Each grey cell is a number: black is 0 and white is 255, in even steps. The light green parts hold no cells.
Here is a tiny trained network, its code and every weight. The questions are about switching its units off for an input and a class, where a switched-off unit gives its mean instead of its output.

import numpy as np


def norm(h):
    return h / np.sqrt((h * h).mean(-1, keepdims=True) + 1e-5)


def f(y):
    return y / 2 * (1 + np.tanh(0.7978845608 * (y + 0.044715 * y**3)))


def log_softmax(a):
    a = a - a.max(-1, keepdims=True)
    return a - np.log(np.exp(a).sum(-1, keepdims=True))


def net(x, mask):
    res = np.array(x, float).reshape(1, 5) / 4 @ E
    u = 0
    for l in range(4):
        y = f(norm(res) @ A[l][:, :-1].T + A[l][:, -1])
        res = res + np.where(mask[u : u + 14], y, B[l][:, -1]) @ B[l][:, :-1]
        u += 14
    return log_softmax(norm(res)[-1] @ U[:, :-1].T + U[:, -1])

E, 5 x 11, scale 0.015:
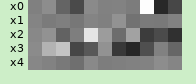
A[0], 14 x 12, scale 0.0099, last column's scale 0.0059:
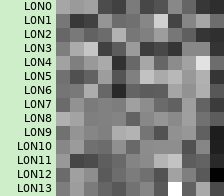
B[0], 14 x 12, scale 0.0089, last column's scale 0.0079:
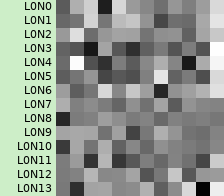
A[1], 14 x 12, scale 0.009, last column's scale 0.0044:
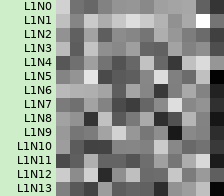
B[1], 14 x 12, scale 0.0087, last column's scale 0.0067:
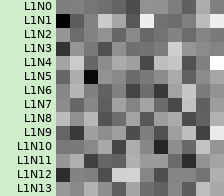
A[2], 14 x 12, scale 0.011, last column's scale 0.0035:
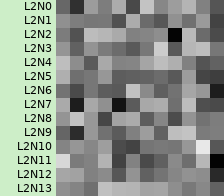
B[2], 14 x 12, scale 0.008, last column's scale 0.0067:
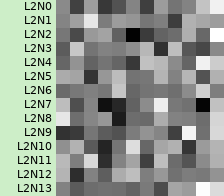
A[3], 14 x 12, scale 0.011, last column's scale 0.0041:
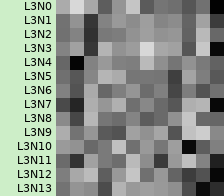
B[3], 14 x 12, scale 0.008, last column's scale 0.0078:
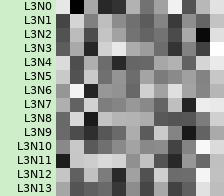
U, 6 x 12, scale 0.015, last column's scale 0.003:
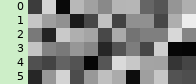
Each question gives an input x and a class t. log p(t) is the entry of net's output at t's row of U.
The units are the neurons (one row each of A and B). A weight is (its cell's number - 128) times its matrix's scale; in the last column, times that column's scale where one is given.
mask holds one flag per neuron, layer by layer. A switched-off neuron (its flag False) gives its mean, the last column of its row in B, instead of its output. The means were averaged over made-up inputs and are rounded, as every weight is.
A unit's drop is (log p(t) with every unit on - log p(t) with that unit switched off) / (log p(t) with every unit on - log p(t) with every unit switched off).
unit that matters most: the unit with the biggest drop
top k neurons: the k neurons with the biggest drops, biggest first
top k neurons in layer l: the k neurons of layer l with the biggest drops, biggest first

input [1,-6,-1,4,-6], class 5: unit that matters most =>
L0N0
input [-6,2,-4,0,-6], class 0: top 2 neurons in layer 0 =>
(L0N4 L0N11)
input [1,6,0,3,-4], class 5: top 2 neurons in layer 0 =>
(L0N0 L0N4)
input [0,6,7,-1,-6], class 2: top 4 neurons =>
(L0N4 L1N9 L0N11 L1N4)
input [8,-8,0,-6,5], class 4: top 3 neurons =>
(L0N13 L0N4 L1N4)
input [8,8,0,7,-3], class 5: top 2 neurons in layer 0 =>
(L0N13 L0N4)
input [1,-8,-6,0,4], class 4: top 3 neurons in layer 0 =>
(L0N13 L0N5 L0N1)
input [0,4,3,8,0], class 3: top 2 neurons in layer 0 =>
(L0N3 L0N4)
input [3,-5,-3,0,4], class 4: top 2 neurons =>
(L0N13 L2N7)
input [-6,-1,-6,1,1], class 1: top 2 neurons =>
(L0N6 L0N0)
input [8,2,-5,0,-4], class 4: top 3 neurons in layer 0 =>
(L0N13 L0N11 L0N1)
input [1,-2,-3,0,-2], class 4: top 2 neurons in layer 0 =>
(L0N13 L0N5)
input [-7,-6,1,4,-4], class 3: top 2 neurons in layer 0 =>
(L0N3 L0N6)
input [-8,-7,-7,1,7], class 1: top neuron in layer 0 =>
(L0N0)
